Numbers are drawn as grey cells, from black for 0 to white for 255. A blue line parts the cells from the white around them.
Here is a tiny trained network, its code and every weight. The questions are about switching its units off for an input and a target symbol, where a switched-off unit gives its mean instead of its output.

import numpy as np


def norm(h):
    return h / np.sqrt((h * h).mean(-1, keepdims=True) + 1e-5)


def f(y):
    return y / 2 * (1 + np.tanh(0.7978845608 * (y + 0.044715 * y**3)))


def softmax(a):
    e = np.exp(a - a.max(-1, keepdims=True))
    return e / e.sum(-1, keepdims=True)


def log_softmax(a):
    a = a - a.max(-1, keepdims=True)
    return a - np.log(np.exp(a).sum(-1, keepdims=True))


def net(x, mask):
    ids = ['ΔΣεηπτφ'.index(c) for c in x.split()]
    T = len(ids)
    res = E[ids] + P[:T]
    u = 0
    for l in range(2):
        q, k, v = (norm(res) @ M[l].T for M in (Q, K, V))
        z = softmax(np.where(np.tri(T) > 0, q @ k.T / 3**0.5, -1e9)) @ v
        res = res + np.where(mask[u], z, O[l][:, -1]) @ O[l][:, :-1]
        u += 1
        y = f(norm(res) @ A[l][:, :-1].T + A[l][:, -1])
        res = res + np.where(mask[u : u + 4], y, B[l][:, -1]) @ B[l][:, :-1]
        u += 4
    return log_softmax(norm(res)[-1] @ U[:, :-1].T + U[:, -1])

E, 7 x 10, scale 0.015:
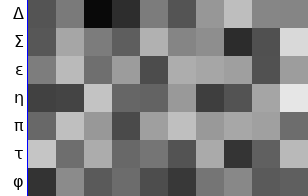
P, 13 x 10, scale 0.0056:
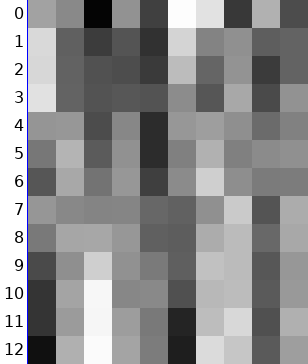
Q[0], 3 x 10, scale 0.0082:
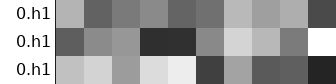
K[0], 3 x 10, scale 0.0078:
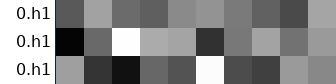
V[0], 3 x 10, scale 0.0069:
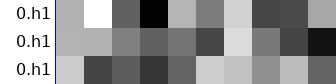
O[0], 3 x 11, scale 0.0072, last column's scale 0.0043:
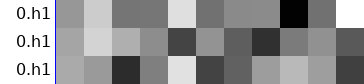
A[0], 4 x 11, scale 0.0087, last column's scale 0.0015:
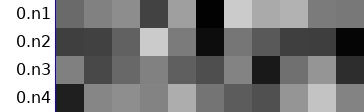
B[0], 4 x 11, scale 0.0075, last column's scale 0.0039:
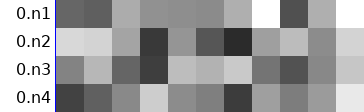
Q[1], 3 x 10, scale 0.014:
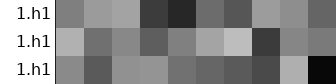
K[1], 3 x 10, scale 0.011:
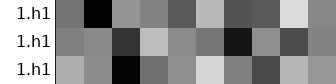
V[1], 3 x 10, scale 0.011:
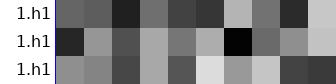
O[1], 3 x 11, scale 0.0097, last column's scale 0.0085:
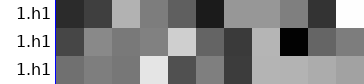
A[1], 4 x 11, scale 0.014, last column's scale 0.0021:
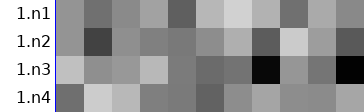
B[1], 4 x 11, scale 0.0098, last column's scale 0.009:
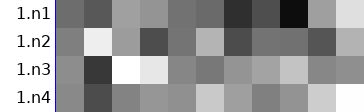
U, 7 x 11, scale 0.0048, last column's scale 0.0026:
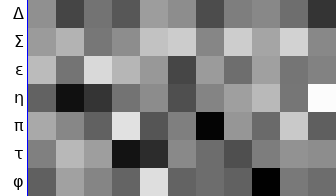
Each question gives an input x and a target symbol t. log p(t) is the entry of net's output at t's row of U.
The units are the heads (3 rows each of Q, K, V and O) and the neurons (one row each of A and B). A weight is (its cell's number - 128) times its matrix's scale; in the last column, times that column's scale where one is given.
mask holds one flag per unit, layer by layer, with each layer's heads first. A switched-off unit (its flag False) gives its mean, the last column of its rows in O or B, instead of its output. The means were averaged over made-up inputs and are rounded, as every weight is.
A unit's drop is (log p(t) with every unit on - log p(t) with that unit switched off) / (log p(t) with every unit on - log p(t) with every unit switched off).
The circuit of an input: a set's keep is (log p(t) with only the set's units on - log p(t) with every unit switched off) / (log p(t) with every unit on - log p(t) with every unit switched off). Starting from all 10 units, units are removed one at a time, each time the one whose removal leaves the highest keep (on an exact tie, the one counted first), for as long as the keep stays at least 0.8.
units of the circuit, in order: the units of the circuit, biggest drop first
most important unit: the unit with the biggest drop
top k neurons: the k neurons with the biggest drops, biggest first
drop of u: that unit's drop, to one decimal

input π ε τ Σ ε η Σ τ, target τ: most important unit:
0.h1
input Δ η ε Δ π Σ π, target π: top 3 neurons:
(1.n1, 0.n2, 0.n3)
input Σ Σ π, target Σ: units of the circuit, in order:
(0.h1, 1.h1, 1.n4)
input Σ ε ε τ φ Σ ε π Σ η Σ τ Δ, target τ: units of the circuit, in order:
(1.h1, 1.n2)
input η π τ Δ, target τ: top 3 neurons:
(1.n2, 0.n4, 0.n1)
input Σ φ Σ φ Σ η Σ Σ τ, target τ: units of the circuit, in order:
(1.h1, 0.h1, 1.n2, 0.n2)
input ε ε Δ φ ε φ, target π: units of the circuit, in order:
(1.h1, 0.n2)
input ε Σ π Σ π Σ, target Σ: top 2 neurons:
(1.n1, 0.n1)
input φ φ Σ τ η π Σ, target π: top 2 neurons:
(0.n1, 0.n4)
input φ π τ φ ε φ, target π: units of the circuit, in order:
(1.h1, 0.h1, 0.n2)
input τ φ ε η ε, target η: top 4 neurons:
(0.n2, 0.n3, 1.n2, 0.n1)
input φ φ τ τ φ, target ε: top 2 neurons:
(1.n3, 0.n2)
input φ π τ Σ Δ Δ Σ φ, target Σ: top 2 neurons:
(0.n2, 0.n3)
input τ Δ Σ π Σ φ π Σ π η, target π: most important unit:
0.n4
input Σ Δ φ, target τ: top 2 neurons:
(0.n2, 0.n4)
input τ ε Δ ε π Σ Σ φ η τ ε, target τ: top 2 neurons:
(1.n2, 0.n2)
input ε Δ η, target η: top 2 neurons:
(0.n2, 1.n1)
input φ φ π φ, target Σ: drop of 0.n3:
0.3
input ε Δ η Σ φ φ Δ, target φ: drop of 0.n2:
-0.1
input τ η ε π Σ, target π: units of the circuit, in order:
(1.h1)
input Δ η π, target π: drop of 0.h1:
1.3
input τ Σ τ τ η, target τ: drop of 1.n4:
0.1
